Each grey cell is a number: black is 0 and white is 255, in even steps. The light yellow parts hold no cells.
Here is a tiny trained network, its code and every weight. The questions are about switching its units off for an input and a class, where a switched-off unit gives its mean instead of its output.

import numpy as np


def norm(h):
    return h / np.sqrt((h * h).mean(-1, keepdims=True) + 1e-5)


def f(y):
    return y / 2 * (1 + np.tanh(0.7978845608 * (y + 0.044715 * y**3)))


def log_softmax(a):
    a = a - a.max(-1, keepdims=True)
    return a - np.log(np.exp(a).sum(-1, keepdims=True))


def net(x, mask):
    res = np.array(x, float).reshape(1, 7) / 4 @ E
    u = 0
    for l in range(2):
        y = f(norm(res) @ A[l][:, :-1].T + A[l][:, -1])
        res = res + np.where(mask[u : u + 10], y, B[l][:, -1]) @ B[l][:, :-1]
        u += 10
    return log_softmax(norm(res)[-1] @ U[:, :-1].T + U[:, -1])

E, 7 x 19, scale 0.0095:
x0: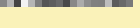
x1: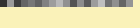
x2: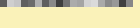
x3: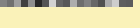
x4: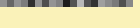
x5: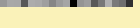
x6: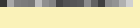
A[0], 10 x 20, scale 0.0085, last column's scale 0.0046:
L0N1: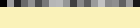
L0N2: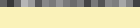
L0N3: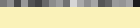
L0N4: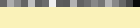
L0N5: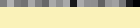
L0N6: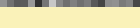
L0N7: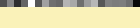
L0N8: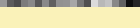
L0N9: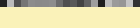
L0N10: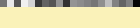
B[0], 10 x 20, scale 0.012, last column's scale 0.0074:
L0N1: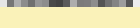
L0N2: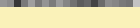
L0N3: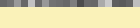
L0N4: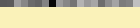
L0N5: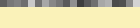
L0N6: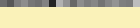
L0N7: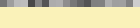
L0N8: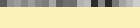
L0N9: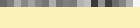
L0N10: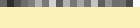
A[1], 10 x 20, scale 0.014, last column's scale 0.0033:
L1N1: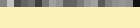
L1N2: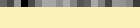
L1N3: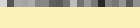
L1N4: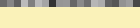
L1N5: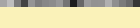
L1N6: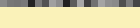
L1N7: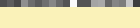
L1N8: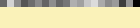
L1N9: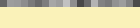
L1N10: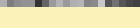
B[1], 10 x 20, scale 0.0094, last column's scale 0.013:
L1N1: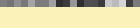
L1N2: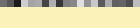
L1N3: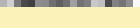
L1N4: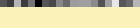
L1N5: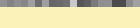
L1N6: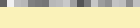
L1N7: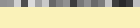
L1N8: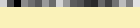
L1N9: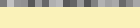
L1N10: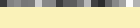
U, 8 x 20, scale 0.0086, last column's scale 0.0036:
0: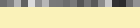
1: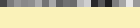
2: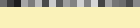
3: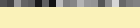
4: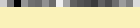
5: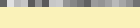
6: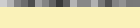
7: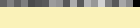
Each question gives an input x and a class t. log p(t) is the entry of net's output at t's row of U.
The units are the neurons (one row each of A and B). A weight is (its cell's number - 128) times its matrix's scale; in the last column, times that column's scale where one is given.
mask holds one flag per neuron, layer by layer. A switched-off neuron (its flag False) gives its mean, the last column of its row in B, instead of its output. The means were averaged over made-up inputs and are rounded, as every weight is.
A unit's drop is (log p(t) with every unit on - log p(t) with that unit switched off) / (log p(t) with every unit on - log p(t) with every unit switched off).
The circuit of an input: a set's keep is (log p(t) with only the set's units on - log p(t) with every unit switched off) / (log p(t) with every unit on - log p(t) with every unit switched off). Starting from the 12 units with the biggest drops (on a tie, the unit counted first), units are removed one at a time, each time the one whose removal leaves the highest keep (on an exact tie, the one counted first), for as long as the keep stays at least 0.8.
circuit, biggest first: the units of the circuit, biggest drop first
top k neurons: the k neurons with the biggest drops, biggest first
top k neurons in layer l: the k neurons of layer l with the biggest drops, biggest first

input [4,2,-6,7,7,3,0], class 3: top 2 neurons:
(L0N6, L1N8)
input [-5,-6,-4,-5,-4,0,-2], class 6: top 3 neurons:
(L1N3, L0N10, L0N6)
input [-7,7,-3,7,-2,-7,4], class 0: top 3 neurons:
(L1N7, L0N3, L0N10)
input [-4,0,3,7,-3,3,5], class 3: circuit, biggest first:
(L0N4)
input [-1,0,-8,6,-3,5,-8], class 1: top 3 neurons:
(L0N8, L1N10, L1N8)
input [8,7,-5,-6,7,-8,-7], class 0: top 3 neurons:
(L1N7, L0N3, L1N2)
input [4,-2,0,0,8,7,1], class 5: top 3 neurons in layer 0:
(L0N3, L0N2, L0N9)
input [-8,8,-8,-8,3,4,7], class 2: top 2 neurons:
(L1N2, L1N8)
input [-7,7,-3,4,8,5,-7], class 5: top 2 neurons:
(L1N6, L0N10)
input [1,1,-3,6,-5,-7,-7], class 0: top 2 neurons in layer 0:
(L0N3, L0N9)
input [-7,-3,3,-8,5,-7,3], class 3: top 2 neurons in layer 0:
(L0N10, L0N5)
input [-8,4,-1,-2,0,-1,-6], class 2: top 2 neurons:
(L1N2, L0N9)
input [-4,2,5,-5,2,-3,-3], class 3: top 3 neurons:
(L1N4, L0N10, L0N9)
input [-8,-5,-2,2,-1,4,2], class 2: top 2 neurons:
(L1N2, L0N1)
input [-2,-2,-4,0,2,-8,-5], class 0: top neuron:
(L1N7)
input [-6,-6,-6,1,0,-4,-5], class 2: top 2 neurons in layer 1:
(L1N2, L1N8)
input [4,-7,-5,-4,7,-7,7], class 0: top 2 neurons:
(L1N7, L0N1)
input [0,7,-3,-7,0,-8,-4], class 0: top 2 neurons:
(L1N7, L0N3)
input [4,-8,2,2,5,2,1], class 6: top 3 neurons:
(L1N3, L0N7, L1N9)
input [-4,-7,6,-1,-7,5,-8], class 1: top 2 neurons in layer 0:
(L0N8, L0N1)
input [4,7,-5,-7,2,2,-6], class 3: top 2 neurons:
(L1N4, L0N9)
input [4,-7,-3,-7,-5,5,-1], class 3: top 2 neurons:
(L1N4, L0N1)
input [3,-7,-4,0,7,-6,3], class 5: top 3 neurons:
(L1N6, L0N1, L0N5)
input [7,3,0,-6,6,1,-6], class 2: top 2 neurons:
(L0N10, L0N9)
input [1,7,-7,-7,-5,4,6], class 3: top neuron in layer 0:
(L0N8)
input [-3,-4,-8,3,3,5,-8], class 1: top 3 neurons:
(L1N10, L0N8, L1N8)
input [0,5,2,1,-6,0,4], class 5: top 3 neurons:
(L0N7, L1N9, L0N8)
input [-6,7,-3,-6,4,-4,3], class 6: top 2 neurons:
(L0N1, L0N10)
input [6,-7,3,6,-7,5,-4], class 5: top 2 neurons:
(L0N7, L0N1)
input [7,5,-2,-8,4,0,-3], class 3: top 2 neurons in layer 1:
(L1N4, L1N2)
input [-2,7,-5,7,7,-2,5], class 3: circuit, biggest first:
(L0N6)
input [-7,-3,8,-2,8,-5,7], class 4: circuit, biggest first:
(L1N8, L0N8, L0N1)
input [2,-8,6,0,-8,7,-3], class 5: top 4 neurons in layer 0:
(L0N7, L0N1, L0N3, L0N2)
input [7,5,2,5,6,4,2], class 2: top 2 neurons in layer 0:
(L0N10, L0N7)
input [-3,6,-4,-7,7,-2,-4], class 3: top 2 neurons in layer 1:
(L1N4, L1N9)
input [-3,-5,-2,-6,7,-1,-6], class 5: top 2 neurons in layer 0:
(L0N9, L0N1)
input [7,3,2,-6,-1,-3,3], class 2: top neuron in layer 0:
(L0N10)
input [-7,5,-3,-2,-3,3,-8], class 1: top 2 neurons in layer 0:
(L0N8, L0N10)
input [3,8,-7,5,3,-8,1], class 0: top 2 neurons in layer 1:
(L1N7, L1N8)
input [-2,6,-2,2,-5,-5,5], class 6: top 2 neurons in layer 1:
(L1N3, L1N6)
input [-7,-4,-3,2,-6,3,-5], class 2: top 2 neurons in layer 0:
(L0N1, L0N9)
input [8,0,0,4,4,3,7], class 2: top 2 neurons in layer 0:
(L0N10, L0N8)
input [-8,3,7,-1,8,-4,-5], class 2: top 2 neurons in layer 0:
(L0N7, L0N9)
